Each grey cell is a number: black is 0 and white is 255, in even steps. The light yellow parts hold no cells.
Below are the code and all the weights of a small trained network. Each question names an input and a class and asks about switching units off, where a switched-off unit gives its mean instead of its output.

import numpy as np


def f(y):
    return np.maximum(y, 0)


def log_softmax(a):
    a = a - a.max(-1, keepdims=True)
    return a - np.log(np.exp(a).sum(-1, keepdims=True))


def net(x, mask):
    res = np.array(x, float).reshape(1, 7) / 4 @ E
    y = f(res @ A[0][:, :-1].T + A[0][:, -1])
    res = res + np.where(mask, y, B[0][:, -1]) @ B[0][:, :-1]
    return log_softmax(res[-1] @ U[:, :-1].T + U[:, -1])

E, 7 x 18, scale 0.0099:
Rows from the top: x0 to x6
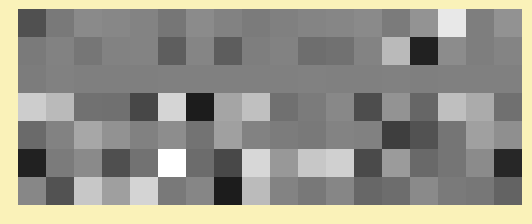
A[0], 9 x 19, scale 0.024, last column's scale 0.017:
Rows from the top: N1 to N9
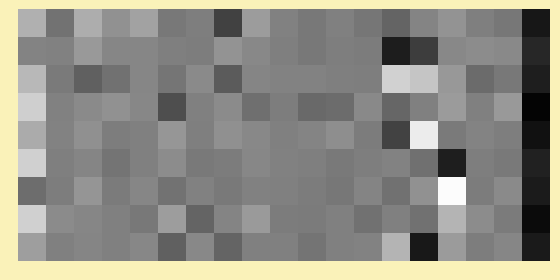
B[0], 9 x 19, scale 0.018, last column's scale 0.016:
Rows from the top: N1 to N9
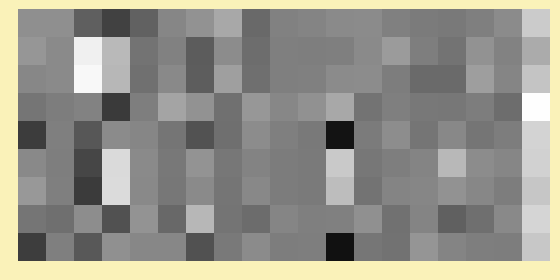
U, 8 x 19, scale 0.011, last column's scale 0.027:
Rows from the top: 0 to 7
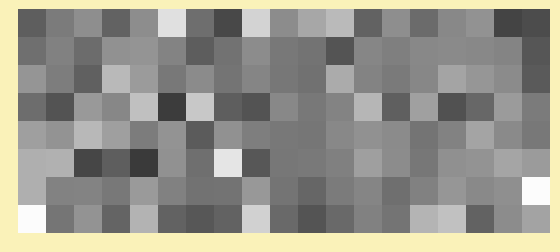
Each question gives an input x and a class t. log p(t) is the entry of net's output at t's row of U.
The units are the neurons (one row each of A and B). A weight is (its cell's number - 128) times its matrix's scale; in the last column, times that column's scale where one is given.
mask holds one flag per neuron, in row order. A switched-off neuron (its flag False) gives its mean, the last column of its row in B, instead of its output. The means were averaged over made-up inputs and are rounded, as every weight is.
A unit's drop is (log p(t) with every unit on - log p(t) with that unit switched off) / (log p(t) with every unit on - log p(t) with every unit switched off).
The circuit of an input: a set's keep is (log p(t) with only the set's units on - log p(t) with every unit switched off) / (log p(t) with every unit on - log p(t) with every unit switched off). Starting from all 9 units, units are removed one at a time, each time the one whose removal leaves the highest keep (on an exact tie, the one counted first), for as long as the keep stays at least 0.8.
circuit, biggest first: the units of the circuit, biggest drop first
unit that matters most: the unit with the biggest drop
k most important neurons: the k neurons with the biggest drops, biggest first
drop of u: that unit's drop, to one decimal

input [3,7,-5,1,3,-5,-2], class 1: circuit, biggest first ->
(N9)
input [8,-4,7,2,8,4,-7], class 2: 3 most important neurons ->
(N7 N3 N1)
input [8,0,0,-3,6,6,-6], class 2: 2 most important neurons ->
(N4 N7)
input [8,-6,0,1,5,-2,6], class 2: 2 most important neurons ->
(N7 N9)
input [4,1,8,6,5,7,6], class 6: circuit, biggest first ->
(N4 N8)
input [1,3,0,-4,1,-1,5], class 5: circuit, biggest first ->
(N1 N8)
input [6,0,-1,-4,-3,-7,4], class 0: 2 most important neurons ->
(N4 N6)
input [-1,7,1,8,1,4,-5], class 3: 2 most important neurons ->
(N8 N5)
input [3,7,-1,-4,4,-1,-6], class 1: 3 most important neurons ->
(N9 N1 N8)
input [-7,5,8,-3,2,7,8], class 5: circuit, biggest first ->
(N1 N4)
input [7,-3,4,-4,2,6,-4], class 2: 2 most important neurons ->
(N4 N7)
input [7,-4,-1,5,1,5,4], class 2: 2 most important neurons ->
(N7 N4)
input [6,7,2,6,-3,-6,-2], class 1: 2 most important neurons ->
(N9 N6)
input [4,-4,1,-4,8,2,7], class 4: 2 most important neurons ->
(N2 N8)
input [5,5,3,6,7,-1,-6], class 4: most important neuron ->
(N2)
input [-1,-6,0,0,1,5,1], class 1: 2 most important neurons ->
(N4 N5)
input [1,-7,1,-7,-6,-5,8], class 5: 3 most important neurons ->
(N1 N8 N9)
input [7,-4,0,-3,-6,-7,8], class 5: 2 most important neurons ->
(N1 N6)
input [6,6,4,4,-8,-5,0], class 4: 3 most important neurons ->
(N3 N5 N6)
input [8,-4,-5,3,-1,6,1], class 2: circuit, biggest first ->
(N7)
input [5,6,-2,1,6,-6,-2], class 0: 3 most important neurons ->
(N4 N5 N3)
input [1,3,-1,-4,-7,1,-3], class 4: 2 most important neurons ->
(N3 N8)
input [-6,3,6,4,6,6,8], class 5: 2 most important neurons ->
(N1 N4)
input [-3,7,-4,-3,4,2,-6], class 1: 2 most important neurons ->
(N9 N1)
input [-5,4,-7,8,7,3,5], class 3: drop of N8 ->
1.0
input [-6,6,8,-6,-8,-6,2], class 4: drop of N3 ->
1.0
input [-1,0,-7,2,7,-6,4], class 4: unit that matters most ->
N2
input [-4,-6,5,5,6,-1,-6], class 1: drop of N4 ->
0.1
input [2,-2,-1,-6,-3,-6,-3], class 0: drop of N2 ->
0.0
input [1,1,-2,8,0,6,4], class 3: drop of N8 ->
0.7
